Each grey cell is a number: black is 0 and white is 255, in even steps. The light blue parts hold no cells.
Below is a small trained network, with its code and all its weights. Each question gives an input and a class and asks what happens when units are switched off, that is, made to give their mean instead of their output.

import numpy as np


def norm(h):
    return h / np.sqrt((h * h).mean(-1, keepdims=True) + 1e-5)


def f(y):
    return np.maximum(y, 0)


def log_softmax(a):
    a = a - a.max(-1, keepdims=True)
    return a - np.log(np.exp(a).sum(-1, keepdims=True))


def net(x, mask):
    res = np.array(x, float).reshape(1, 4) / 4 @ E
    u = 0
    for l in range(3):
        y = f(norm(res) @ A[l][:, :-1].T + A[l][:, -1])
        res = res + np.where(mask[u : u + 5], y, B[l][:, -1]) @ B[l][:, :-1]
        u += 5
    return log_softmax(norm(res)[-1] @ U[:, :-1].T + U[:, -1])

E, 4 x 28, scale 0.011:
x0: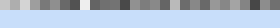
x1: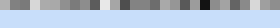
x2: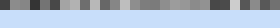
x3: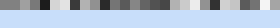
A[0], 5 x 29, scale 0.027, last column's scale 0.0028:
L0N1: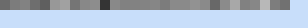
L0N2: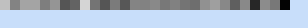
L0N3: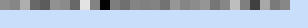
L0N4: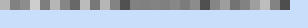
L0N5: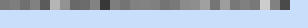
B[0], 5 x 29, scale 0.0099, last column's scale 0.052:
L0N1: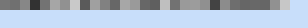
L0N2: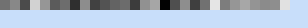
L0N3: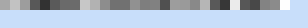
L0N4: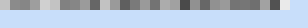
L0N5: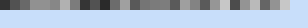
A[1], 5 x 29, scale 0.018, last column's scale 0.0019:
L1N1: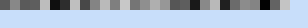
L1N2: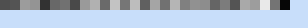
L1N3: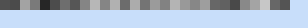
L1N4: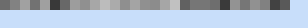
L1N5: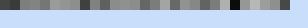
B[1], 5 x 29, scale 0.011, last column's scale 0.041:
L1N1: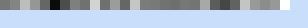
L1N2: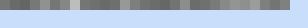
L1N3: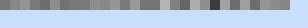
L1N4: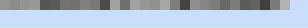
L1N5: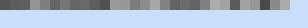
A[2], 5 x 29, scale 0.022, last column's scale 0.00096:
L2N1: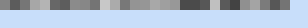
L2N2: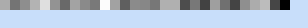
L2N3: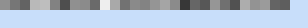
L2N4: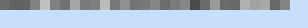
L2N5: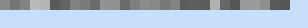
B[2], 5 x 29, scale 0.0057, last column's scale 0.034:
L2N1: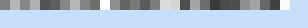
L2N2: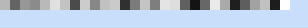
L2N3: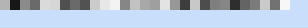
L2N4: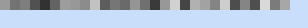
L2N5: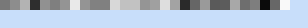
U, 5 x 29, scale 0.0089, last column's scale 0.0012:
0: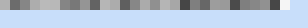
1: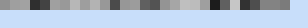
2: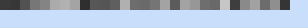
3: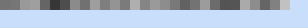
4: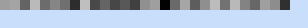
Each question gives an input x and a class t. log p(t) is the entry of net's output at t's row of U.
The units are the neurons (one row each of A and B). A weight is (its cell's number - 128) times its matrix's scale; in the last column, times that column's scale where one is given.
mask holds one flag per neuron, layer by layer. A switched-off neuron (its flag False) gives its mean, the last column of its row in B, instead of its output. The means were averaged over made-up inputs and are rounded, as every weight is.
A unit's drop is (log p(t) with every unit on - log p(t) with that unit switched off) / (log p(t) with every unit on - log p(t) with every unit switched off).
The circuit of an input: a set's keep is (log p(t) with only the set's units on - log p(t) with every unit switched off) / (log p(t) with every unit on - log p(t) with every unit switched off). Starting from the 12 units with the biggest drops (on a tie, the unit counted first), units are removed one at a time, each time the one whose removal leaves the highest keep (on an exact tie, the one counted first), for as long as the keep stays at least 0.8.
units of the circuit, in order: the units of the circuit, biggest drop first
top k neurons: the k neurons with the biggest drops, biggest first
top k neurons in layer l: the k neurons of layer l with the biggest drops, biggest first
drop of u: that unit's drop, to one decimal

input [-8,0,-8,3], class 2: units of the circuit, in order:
[L0N5]
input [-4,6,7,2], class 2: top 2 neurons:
[L0N3; L0N4]
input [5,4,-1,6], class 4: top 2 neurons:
[L0N3; L0N2]
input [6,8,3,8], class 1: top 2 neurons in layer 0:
[L0N3; L0N1]
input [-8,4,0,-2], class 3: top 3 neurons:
[L0N4; L0N3; L0N5]
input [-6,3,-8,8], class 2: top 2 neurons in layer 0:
[L0N5; L0N1]
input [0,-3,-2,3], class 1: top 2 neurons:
[L0N3; L0N1]
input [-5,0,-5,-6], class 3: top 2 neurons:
[L0N4; L1N1]
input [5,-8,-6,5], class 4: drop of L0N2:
0.7
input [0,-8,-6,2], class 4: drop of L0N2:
0.2
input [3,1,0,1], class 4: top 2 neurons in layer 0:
[L0N3; L0N2]
